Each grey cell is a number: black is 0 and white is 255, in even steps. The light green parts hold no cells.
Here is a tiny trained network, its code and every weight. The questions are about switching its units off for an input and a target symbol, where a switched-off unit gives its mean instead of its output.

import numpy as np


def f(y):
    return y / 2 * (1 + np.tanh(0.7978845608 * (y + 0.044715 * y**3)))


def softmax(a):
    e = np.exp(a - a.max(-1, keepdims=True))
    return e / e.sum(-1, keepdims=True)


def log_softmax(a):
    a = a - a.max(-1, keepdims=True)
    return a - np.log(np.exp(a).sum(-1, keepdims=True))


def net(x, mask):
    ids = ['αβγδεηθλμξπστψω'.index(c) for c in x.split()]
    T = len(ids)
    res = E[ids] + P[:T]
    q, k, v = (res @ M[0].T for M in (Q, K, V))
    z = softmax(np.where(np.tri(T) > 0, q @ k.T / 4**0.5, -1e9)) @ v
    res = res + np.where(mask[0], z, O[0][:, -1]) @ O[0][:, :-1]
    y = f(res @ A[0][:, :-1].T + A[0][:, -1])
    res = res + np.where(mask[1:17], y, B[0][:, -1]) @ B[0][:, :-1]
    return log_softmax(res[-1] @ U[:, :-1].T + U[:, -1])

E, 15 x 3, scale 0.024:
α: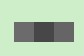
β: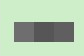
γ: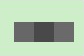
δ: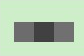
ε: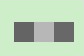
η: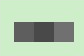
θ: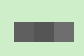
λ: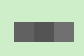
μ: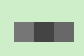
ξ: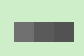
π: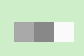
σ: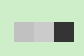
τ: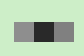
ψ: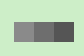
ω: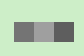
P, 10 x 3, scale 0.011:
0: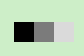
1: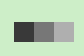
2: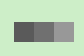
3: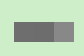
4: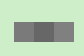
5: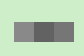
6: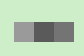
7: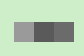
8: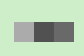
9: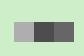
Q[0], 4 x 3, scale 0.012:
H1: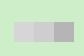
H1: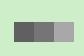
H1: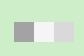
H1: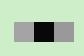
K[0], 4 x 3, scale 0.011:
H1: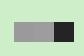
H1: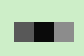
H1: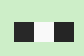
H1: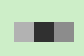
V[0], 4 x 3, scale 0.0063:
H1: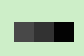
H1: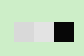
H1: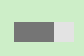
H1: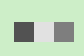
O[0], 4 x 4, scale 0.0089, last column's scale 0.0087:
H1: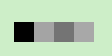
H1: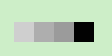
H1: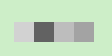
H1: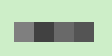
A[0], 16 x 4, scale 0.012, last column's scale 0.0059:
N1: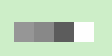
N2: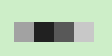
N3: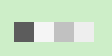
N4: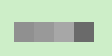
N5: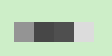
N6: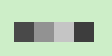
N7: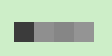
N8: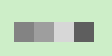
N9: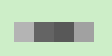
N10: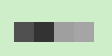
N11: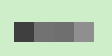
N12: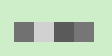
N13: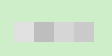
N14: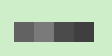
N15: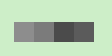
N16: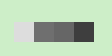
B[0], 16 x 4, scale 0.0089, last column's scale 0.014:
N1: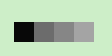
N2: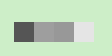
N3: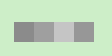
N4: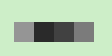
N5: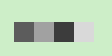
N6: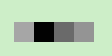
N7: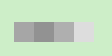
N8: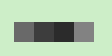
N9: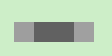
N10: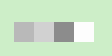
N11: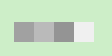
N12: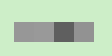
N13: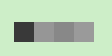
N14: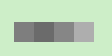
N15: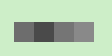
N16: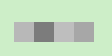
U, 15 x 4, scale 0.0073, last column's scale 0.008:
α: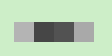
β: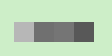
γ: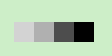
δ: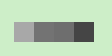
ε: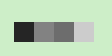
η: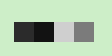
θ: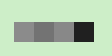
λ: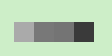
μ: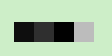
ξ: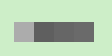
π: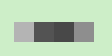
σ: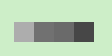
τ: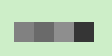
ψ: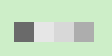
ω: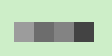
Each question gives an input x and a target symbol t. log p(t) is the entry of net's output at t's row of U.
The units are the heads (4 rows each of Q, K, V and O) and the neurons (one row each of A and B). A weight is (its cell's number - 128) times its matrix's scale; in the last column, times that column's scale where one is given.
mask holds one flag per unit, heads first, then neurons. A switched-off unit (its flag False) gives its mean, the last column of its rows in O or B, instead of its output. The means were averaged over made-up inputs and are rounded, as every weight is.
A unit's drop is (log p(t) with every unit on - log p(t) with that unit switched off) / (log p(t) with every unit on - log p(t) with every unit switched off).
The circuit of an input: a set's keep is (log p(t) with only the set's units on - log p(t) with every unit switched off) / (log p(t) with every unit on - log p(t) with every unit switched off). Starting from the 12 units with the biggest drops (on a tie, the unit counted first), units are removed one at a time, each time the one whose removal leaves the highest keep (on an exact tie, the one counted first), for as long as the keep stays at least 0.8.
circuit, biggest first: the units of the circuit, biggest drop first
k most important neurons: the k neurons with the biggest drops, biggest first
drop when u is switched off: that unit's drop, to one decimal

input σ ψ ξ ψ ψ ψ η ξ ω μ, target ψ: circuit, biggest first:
H1, N6
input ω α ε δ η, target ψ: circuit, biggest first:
N10, N11, H1
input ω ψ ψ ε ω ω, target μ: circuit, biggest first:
N10, N16
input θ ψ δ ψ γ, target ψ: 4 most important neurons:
N10, N11, N7, N9
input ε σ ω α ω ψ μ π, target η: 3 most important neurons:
N13, N10, N8
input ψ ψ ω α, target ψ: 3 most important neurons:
N11, N10, N7
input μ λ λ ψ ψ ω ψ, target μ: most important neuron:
N10
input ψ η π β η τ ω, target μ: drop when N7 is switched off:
0.2
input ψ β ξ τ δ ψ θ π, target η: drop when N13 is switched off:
0.1
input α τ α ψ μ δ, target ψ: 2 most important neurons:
N10, N11
